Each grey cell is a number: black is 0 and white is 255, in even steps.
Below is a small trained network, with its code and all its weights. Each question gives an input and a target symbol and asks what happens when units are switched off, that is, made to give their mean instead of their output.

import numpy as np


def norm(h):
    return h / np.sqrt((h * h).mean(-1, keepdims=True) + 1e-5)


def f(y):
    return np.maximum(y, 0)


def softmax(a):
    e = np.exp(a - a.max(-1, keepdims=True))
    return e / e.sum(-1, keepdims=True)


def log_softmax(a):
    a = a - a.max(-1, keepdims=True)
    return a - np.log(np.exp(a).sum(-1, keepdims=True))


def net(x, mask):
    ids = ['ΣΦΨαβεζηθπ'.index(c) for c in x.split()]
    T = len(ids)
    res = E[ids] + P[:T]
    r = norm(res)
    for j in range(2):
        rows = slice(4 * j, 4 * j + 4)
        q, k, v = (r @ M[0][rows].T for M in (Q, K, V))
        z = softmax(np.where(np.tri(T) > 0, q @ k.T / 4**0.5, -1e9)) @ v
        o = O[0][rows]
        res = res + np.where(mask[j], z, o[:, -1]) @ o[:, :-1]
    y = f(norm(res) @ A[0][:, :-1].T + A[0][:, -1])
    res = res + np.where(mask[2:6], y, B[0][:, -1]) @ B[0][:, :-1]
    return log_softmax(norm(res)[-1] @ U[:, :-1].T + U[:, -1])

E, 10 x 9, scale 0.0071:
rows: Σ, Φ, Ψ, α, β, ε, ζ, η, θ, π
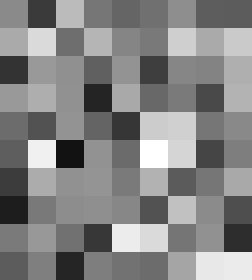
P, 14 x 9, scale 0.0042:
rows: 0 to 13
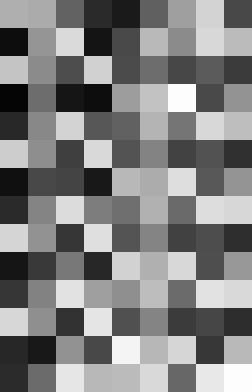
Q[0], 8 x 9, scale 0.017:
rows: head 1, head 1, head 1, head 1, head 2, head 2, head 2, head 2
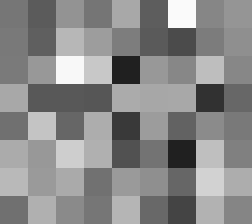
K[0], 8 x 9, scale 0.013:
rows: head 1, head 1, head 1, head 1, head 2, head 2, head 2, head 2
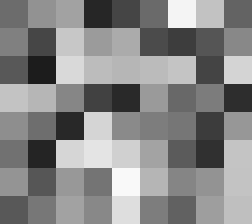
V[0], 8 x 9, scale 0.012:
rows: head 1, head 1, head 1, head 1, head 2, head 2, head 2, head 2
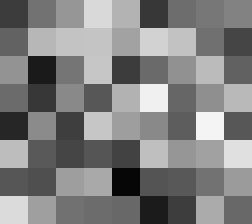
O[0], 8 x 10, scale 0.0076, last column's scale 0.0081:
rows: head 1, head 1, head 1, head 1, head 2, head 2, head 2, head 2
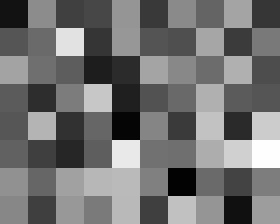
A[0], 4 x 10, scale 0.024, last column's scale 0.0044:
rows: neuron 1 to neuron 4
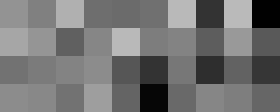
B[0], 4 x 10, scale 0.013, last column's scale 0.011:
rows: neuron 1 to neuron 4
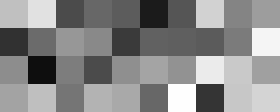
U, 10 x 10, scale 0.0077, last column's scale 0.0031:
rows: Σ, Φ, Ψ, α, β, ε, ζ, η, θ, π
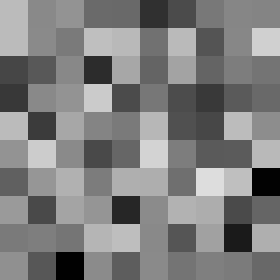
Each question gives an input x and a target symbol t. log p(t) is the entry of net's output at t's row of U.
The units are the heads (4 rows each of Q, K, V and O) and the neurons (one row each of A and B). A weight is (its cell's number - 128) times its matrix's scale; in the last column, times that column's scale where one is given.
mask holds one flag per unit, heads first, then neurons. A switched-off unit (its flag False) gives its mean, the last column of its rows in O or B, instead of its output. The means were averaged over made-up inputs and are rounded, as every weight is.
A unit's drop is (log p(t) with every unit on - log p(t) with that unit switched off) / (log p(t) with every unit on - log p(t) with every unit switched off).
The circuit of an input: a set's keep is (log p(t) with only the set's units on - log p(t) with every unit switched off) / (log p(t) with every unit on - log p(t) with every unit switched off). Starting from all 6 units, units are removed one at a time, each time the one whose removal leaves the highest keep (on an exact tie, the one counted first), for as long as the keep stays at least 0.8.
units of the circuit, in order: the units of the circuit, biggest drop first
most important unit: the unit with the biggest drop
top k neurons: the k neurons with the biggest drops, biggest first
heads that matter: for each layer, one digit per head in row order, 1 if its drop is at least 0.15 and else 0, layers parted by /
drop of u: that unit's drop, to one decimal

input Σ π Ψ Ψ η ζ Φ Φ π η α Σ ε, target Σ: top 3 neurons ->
(neuron 1; neuron 2; neuron 4)
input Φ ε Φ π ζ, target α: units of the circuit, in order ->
(head 2; head 1)
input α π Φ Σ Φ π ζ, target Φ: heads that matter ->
11
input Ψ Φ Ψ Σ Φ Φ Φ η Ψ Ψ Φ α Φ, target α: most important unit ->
neuron 2
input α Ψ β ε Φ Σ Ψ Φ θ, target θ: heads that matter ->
10
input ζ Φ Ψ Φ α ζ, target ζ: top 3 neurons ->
(neuron 3; neuron 2; neuron 4)
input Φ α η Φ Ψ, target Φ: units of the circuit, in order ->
(head 1; neuron 4)
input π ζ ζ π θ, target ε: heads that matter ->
01
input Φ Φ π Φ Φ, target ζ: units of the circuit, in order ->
(head 2; head 1; neuron 4; neuron 2)
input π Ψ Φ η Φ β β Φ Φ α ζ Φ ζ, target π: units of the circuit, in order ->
(head 1; head 2)
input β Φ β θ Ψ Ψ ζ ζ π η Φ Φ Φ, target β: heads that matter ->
11
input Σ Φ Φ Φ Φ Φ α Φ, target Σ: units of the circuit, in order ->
(head 2; neuron 1)
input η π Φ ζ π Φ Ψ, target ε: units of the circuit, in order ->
(head 1; head 2)
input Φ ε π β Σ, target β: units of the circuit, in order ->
(head 2)
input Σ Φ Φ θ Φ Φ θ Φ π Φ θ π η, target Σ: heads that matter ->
11
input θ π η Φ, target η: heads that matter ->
11
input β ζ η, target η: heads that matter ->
01
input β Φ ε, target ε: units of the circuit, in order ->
(head 2; head 1)
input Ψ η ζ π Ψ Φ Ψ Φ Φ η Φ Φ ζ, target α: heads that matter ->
10
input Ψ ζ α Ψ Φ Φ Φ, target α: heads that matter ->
10
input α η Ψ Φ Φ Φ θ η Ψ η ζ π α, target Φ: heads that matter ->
11
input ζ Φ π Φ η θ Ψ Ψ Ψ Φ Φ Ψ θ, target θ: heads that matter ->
00
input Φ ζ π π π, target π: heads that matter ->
11
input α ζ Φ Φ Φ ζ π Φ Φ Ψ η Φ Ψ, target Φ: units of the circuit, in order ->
(head 1)
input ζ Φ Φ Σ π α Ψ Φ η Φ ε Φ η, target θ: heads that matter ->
00
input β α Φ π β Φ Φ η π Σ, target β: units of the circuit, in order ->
(head 1; head 2)
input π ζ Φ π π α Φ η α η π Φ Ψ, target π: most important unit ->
head 1
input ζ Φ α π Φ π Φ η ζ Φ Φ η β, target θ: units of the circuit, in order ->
(head 2; head 1)
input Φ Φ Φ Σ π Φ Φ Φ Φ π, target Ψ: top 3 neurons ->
(neuron 2; neuron 4; neuron 3)
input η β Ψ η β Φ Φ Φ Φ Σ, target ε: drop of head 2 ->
0.3
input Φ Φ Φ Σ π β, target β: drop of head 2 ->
0.5
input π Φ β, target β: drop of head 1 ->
0.3
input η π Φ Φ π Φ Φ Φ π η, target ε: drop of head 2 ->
0.4
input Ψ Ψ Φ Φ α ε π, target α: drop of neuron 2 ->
0.9
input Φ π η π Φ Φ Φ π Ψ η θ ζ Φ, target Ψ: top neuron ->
(neuron 2)
